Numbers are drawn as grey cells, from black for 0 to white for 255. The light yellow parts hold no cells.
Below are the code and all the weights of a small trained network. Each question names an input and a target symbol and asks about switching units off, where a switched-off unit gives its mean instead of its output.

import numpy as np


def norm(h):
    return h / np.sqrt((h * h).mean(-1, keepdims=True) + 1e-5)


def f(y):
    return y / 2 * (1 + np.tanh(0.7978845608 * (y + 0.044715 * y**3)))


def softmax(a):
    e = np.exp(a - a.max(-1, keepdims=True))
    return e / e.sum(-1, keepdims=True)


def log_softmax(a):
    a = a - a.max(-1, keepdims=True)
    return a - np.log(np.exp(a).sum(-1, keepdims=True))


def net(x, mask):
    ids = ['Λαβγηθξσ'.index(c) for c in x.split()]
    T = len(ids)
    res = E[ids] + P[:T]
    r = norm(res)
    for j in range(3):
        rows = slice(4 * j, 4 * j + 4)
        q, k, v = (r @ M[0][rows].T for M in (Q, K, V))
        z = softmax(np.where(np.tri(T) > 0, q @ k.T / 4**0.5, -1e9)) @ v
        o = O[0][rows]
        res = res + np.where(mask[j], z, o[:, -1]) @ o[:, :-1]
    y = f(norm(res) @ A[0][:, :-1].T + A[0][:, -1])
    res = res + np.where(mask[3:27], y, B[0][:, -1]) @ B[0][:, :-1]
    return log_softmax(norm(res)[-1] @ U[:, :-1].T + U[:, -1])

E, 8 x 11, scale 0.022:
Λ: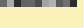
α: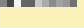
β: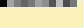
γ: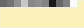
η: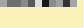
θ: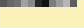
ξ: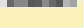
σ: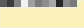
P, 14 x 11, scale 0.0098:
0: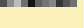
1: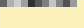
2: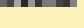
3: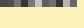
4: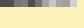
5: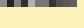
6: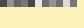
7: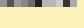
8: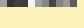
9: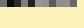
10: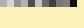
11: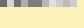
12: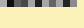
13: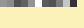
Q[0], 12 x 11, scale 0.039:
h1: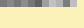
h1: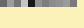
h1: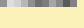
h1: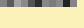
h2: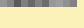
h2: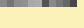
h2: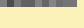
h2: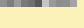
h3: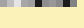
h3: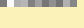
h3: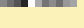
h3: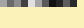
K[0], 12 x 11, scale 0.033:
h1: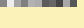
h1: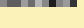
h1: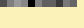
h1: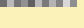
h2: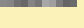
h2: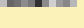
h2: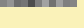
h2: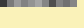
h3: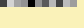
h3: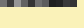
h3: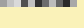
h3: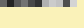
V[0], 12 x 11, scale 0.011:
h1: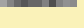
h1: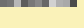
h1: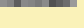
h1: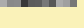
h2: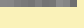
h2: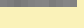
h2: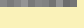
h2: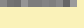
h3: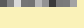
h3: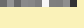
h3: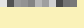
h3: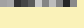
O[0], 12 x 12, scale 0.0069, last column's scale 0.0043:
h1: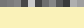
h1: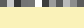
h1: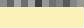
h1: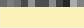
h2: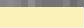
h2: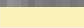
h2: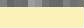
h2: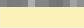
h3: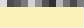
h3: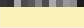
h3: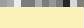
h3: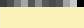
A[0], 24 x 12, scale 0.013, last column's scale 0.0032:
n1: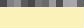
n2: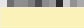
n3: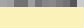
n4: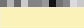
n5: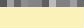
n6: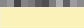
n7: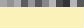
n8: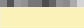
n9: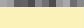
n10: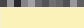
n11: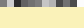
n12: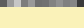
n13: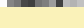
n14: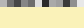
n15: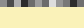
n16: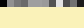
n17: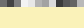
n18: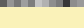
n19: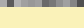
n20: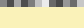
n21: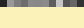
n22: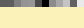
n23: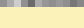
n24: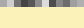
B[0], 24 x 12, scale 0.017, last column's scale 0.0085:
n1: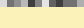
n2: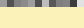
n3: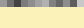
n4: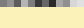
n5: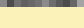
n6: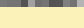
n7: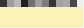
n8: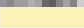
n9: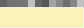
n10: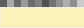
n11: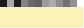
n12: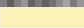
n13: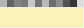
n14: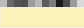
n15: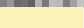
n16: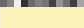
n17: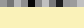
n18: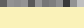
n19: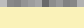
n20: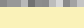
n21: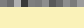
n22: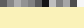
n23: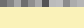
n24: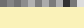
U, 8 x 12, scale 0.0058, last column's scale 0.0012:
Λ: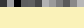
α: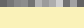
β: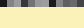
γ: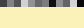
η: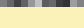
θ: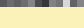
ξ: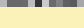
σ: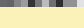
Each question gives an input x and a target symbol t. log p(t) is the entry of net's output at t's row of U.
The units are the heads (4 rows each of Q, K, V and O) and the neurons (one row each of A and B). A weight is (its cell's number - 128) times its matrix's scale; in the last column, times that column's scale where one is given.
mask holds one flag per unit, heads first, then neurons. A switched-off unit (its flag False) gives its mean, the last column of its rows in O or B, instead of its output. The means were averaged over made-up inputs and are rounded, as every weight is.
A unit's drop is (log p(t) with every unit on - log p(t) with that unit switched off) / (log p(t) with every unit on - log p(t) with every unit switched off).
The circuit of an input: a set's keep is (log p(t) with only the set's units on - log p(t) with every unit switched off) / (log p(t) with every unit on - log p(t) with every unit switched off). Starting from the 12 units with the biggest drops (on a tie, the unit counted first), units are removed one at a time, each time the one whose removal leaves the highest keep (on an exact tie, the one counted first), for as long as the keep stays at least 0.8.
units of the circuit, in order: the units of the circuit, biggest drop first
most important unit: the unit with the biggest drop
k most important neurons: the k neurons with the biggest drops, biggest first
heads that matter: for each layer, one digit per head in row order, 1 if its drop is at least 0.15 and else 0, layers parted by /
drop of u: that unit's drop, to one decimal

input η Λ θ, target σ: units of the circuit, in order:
[h3, n1]
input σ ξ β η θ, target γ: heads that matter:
001
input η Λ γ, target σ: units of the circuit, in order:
[h3, n1]
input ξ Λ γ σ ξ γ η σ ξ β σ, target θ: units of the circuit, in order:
[h3]
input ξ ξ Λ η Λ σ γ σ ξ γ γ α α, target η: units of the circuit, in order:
[h1, n14]
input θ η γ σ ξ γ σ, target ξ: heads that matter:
101
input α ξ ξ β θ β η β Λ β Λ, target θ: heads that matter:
001
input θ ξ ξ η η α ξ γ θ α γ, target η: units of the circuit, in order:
[n14, h1]
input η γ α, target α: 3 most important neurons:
[n20, n15, n13]
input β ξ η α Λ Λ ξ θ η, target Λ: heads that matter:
001
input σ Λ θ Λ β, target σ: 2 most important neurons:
[n1, n7]
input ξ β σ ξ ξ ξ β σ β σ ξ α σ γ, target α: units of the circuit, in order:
[h3, n23]
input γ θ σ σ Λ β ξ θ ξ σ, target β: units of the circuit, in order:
[n7, h3]
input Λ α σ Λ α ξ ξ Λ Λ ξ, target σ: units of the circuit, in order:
[h3]
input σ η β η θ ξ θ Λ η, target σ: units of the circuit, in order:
[h3, n1]
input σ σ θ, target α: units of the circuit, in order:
[h3, n15]
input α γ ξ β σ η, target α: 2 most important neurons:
[n23, n15]
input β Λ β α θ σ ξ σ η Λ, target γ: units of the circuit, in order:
[h3, n4]
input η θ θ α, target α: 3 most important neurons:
[n20, n15, n23]
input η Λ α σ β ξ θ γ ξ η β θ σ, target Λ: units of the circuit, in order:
[h3]
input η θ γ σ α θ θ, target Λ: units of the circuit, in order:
[h3, n11]
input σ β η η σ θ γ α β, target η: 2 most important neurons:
[n14, n7]
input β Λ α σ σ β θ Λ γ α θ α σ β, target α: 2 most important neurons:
[n23, n20]
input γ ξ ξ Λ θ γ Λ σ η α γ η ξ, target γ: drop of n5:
0.0
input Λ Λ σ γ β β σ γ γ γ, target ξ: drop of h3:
0.5
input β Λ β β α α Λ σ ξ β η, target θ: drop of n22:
0.4
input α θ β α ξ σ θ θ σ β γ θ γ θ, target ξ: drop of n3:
0.1
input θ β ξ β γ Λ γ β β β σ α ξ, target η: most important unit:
h1
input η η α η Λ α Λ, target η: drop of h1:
0.2
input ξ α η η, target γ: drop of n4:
0.8
